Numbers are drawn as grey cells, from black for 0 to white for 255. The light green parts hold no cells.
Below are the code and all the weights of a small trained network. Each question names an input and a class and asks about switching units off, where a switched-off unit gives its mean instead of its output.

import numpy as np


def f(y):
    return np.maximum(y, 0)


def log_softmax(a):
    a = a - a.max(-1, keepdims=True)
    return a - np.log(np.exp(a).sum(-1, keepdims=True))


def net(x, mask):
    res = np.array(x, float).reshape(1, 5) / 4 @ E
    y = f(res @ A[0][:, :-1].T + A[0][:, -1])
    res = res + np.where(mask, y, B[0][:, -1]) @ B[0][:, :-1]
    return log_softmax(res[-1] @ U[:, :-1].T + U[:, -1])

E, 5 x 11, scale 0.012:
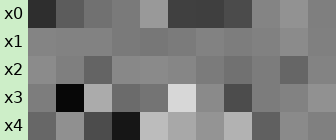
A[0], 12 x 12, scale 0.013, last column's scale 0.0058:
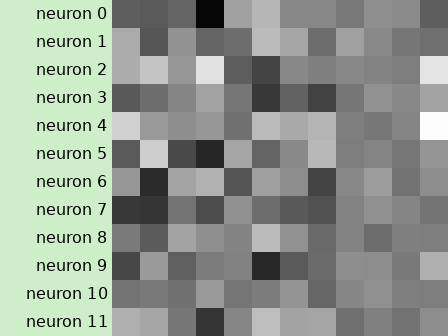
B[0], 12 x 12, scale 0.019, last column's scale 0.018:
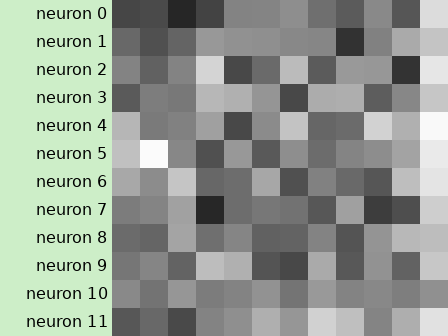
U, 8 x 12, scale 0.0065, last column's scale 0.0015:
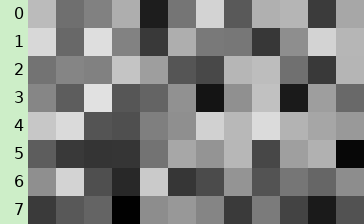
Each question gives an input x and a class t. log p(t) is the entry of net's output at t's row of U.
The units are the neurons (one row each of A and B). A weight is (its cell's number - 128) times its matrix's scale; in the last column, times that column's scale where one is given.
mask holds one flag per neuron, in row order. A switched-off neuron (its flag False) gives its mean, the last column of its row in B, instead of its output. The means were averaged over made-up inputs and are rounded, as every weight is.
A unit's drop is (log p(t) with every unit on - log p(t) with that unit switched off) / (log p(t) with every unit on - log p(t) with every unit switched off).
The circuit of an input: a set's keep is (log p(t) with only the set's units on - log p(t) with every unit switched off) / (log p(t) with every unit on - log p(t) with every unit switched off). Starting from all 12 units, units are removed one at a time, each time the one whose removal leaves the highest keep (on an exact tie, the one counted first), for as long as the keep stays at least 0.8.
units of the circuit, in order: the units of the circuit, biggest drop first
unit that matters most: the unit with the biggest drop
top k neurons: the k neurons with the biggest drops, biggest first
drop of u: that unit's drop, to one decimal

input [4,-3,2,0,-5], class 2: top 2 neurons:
(neuron 9; neuron 2)
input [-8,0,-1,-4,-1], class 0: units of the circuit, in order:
(neuron 2)
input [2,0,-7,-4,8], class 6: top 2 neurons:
(neuron 5; neuron 4)
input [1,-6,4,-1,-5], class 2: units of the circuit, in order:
(neuron 4; neuron 3)
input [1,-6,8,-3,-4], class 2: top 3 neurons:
(neuron 4; neuron 3; neuron 9)
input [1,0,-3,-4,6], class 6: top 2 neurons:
(neuron 4; neuron 2)
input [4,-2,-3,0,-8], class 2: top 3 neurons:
(neuron 2; neuron 9; neuron 3)
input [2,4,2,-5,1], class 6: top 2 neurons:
(neuron 5; neuron 4)
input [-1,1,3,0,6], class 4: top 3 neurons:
(neuron 5; neuron 1; neuron 8)
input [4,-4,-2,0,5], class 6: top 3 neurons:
(neuron 5; neuron 2; neuron 9)
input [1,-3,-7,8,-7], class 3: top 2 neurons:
(neuron 4; neuron 3)
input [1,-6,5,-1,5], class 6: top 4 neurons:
(neuron 4; neuron 5; neuron 2; neuron 0)
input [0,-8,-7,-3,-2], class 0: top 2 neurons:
(neuron 2; neuron 11)
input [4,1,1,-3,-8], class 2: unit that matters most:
neuron 3
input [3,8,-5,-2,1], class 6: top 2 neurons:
(neuron 2; neuron 11)
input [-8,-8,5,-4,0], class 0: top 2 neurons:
(neuron 2; neuron 4)
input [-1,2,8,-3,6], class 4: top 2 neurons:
(neuron 5; neuron 11)
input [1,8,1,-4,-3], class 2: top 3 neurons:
(neuron 4; neuron 9; neuron 3)
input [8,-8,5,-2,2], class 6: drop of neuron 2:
0.1
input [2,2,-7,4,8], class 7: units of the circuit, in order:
(neuron 7)
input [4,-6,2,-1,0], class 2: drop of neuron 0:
0.2
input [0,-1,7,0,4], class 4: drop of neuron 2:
-0.1
